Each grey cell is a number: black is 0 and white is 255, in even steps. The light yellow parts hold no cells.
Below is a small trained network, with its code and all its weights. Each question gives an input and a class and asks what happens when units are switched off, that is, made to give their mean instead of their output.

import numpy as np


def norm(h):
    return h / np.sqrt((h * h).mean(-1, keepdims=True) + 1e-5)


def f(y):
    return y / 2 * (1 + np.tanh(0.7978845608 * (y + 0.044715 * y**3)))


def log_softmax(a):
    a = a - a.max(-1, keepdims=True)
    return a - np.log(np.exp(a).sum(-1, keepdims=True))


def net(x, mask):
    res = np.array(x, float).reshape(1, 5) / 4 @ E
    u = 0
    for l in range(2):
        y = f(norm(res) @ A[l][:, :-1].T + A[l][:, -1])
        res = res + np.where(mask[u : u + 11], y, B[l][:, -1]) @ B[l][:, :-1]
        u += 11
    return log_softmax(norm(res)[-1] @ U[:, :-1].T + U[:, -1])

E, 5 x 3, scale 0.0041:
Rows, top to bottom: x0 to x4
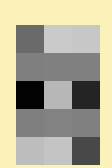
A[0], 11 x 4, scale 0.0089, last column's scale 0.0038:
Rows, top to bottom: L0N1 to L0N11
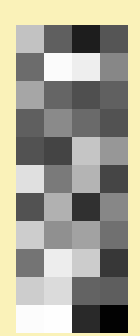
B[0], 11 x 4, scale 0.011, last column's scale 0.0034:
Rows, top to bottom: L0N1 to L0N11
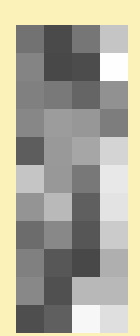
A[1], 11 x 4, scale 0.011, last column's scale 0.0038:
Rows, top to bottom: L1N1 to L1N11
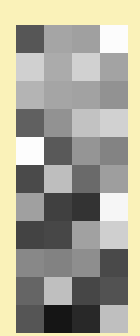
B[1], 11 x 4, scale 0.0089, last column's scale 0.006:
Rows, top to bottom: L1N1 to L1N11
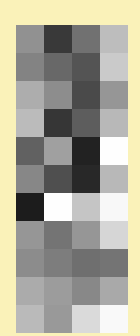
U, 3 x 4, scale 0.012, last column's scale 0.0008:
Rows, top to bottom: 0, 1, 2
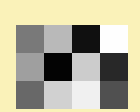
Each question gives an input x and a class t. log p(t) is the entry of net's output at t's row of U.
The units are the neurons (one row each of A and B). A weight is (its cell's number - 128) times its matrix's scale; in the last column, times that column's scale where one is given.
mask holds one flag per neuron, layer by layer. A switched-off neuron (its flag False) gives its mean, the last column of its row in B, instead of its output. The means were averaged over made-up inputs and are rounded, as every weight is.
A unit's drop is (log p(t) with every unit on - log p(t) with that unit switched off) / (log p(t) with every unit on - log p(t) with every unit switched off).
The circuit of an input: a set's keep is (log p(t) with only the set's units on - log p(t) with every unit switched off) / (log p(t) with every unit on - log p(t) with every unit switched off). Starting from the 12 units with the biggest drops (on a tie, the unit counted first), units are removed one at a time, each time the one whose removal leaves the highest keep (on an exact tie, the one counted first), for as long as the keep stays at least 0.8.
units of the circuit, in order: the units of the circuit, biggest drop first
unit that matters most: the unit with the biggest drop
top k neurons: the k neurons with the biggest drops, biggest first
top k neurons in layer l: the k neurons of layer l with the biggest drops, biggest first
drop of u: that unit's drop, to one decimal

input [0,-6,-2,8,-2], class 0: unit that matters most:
L0N11
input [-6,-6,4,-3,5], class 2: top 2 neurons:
[L0N1 L0N5]
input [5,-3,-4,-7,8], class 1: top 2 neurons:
[L0N11 L0N10]
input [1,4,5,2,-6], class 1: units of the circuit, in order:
[L1N7 L1N5]
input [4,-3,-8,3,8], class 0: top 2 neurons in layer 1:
[L1N5 L1N11]
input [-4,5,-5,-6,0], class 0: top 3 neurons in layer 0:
[L0N6 L0N2 L0N9]
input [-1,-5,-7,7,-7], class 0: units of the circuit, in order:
[L0N11 L1N5]
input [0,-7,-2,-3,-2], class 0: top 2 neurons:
[L0N11 L0N6]
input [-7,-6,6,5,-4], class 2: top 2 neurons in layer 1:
[L1N11 L1N5]
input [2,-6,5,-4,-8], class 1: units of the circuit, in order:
[L1N5 L1N7]
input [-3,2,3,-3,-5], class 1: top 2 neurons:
[L1N5 L0N6]
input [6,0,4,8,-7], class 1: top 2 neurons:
[L0N5 L1N7]
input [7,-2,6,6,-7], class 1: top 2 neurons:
[L1N5 L1N7]
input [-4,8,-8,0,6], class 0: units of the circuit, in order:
[L1N5]
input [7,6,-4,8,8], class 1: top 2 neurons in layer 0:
[L0N11 L0N10]
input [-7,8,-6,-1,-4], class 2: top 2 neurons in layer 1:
[L1N7 L1N6]
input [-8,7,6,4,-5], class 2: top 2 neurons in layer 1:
[L1N11 L1N5]
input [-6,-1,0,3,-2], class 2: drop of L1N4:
0.0
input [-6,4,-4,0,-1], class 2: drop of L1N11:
0.1
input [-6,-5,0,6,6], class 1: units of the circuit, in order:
[L0N11]
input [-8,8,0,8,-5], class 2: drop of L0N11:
0.2
